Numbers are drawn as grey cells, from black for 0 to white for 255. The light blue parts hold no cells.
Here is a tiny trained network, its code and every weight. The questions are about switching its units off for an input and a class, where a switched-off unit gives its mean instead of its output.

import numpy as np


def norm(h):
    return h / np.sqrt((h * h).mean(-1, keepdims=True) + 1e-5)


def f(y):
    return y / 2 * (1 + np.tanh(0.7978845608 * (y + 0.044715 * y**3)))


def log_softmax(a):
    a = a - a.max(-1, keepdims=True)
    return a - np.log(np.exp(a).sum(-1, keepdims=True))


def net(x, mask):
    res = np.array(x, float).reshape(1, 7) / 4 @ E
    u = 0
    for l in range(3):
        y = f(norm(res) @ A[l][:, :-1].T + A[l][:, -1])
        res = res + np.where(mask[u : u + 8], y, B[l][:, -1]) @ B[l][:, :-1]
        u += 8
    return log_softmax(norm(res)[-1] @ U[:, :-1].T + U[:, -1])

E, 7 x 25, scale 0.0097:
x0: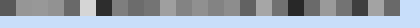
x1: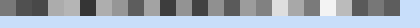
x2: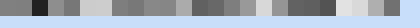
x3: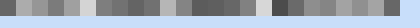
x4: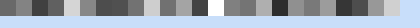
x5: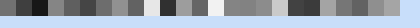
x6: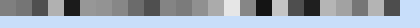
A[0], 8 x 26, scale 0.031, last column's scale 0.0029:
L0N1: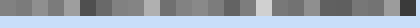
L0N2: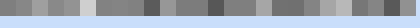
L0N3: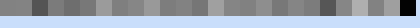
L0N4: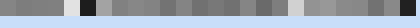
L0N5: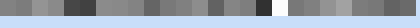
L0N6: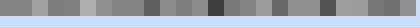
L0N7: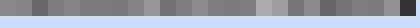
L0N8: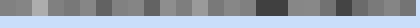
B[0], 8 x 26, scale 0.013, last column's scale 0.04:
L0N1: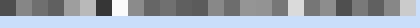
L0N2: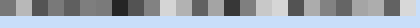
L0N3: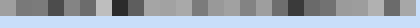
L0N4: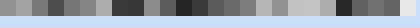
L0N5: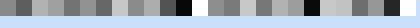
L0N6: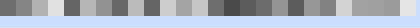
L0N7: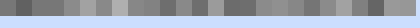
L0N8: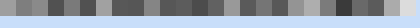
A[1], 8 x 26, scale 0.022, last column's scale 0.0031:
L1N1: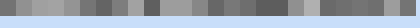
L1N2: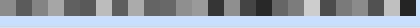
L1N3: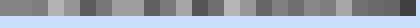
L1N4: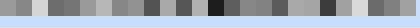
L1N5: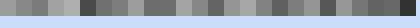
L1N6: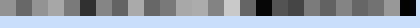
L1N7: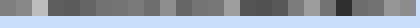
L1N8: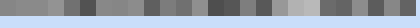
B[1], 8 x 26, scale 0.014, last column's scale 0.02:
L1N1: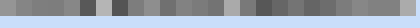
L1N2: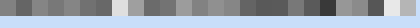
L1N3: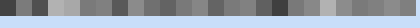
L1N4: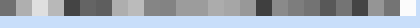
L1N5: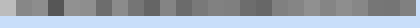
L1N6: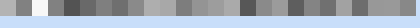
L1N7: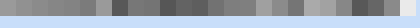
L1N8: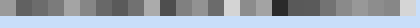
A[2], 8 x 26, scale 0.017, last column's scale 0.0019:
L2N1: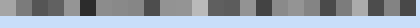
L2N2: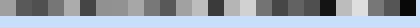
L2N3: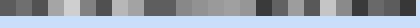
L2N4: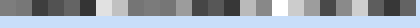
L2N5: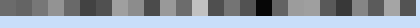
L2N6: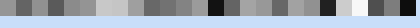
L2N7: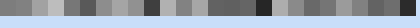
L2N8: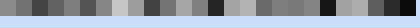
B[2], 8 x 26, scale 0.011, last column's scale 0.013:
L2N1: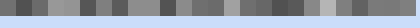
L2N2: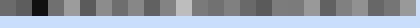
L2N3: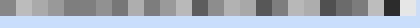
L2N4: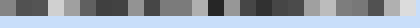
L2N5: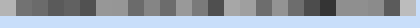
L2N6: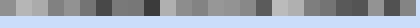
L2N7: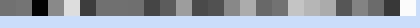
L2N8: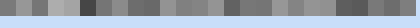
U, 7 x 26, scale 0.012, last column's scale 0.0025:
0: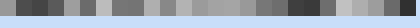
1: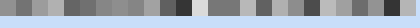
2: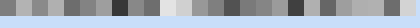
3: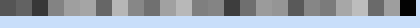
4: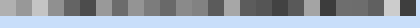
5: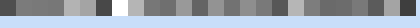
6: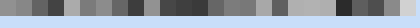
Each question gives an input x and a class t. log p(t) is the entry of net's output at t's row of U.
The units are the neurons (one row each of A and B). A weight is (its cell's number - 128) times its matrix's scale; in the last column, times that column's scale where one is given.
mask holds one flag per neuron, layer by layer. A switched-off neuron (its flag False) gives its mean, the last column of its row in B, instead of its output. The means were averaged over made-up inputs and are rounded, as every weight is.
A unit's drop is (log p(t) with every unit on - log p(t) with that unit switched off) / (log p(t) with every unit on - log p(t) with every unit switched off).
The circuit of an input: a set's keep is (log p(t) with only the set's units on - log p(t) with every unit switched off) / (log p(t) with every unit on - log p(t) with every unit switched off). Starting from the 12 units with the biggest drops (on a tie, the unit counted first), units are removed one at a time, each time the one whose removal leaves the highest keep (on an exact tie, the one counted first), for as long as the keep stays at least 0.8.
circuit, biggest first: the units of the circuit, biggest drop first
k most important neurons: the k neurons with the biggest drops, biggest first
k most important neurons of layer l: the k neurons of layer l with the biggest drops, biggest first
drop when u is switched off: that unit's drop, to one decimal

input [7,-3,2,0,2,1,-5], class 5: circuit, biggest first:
L0N1
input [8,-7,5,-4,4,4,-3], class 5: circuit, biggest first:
L0N4; L0N1
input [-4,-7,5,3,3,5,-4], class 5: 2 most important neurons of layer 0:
L0N1; L0N2
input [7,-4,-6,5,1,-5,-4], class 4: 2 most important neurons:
L0N8; L0N6
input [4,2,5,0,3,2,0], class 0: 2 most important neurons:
L0N4; L0N3
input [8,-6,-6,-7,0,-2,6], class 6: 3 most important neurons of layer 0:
L0N8; L0N6; L0N5
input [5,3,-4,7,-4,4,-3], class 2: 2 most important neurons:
L0N2; L0N4
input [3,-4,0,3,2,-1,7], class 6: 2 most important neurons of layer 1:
L1N4; L1N7
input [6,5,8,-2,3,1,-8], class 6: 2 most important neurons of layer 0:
L0N6; L0N5
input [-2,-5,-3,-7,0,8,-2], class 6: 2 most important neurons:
L0N6; L1N4
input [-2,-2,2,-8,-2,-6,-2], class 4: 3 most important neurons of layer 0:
L0N8; L0N2; L0N6
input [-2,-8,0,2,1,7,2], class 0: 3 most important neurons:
L0N3; L0N4; L0N6
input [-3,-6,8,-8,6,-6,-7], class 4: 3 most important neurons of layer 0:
L0N5; L0N2; L0N6
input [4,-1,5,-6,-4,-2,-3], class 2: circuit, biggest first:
L0N6
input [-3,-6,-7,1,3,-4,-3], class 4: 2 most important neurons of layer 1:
L1N2; L1N4
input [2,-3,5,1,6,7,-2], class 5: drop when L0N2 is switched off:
0.3
